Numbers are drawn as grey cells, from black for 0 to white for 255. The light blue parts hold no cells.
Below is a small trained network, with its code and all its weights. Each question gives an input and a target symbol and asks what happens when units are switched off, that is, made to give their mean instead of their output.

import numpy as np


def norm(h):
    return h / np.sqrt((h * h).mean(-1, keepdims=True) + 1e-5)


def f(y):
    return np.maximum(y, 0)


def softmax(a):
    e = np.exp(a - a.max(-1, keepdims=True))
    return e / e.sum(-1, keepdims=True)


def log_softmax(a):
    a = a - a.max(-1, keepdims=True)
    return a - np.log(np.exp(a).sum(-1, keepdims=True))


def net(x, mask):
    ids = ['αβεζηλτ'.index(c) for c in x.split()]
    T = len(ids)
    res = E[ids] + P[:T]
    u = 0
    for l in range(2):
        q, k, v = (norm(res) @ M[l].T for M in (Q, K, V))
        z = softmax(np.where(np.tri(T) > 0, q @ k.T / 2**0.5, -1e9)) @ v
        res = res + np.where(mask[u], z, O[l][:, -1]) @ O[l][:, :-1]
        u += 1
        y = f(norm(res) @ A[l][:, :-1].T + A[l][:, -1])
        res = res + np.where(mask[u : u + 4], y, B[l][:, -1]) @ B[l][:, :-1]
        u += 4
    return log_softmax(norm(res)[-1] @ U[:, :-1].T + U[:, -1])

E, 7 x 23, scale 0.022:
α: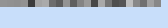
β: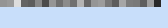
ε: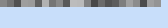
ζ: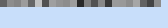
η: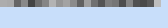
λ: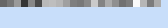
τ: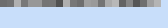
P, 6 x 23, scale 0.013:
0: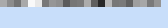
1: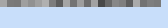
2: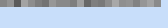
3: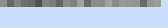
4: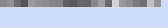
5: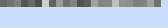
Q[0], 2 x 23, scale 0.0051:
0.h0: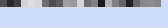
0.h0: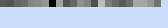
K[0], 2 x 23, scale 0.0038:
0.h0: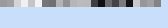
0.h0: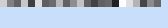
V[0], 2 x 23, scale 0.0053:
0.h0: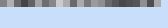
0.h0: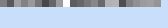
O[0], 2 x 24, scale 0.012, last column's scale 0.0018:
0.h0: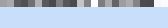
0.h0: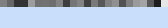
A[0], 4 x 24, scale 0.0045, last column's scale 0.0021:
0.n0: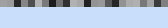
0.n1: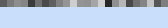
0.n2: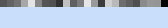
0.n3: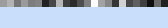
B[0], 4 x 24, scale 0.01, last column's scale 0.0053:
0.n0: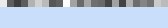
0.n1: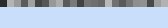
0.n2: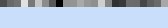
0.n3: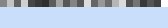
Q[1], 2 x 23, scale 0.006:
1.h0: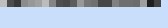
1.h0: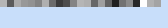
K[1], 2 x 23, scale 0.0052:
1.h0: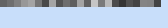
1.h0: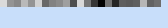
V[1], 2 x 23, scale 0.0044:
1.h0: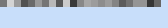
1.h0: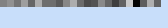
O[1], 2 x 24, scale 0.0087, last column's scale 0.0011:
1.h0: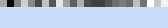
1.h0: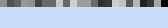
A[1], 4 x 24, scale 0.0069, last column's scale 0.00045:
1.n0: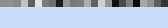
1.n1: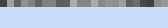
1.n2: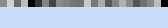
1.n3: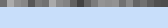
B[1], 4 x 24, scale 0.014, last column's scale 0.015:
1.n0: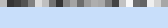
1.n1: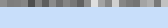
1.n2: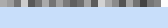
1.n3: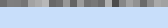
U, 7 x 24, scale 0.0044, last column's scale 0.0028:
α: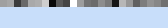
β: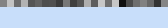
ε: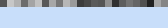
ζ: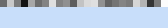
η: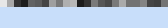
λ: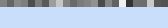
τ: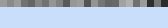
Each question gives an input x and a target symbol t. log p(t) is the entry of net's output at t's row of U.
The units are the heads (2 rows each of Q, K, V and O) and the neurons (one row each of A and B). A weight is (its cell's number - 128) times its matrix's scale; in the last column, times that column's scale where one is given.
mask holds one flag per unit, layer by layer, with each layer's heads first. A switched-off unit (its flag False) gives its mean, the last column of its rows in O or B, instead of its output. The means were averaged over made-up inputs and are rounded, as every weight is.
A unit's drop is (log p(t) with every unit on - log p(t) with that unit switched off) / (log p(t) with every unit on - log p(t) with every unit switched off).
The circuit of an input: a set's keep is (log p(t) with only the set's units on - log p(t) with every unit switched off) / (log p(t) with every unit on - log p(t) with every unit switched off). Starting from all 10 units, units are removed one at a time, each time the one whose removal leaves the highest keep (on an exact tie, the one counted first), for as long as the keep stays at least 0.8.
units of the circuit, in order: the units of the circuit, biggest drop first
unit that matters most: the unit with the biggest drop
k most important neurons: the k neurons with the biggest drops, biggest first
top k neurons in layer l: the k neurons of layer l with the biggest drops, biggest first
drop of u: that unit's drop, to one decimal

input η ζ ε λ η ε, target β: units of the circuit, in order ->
0.h0; 1.h0; 1.n0
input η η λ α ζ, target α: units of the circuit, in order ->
1.h0; 1.n0
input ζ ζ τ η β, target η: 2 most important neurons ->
0.n0; 1.n2
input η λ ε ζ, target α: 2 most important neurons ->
0.n0; 1.n0
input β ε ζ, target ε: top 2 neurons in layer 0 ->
0.n3; 0.n1
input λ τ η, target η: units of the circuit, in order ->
0.h0; 1.n2
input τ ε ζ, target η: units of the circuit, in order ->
0.h0; 1.n2
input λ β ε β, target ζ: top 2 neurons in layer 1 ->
1.n2; 1.n3
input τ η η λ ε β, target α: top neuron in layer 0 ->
0.n0
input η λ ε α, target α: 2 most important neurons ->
1.n0; 0.n3
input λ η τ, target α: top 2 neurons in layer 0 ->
0.n2; 0.n3
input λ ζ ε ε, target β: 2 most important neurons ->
1.n0; 1.n1
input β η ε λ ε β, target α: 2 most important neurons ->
0.n0; 1.n0
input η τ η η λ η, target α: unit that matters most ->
1.h0
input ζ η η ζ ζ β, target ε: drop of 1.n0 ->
0.1
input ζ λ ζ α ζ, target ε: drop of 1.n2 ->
0.2
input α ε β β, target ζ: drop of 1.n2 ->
0.4
